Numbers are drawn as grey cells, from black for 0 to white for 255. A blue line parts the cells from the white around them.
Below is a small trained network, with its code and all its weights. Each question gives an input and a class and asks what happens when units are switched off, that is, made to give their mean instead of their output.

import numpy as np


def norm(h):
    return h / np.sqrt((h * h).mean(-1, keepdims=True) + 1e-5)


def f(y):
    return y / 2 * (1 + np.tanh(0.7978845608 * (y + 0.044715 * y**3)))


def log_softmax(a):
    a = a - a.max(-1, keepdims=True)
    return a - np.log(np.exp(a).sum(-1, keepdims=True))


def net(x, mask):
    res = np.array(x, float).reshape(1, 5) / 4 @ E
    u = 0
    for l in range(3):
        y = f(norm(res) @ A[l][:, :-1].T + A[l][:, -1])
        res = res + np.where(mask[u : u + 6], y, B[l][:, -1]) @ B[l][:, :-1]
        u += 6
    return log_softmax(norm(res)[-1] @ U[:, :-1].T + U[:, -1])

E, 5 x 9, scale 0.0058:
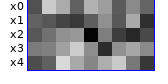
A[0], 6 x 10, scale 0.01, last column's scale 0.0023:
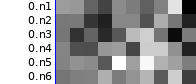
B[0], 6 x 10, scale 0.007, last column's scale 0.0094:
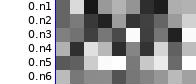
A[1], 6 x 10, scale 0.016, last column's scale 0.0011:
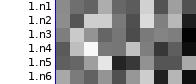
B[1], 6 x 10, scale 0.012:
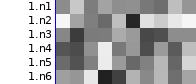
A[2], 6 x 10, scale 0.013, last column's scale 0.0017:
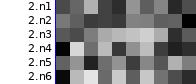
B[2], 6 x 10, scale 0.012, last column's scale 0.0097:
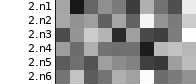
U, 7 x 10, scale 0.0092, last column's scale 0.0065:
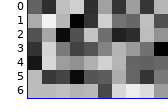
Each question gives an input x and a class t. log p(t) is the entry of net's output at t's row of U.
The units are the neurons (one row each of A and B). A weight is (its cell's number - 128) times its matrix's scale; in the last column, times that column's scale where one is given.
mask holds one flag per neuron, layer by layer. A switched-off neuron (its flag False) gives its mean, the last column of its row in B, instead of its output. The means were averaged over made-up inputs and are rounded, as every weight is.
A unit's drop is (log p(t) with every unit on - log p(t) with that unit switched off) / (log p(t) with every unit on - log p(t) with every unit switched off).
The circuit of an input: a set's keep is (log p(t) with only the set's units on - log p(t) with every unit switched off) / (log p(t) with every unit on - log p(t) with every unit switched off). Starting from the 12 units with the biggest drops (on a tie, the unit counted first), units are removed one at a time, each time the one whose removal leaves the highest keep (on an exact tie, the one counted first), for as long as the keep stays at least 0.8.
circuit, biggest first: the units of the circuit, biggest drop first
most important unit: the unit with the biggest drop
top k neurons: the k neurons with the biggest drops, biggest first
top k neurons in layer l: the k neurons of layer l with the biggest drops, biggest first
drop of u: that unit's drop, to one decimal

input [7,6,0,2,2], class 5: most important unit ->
0.n5
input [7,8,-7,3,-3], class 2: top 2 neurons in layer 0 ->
0.n2, 0.n1
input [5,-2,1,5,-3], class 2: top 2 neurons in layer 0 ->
0.n5, 0.n4
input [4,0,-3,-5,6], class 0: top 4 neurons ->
0.n3, 2.n3, 1.n2, 1.n4
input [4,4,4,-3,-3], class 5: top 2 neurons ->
1.n2, 2.n2
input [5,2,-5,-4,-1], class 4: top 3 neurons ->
0.n5, 1.n2, 2.n6
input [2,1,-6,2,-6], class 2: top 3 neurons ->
0.n1, 0.n2, 1.n2
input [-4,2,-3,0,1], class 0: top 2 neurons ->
0.n3, 2.n3
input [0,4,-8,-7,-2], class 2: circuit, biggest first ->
0.n2, 0.n1
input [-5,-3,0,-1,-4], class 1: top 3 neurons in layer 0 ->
0.n5, 0.n1, 0.n3
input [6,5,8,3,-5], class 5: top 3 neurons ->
1.n2, 0.n5, 0.n1
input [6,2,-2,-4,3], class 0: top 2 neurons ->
1.n2, 0.n3
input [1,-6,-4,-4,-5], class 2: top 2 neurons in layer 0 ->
0.n1, 0.n4
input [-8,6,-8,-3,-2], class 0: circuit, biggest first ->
1.n2
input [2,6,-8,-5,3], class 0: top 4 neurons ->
0.n3, 2.n3, 1.n2, 2.n2
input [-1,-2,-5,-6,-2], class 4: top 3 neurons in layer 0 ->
0.n1, 0.n5, 0.n2
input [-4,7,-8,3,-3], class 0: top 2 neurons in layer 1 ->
1.n2, 1.n1
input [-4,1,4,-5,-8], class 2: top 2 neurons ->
0.n2, 2.n5
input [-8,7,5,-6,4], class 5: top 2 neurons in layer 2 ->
2.n2, 2.n1
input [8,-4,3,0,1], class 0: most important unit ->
0.n5
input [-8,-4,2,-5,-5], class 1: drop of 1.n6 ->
0.5
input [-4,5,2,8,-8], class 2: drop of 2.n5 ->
0.1
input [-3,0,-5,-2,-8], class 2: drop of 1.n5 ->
0.0
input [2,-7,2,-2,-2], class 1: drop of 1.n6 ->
0.2
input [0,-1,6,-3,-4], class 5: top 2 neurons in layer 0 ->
0.n5, 0.n4
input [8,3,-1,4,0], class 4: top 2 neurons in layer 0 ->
0.n4, 0.n6
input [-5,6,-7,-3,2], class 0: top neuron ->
0.n5
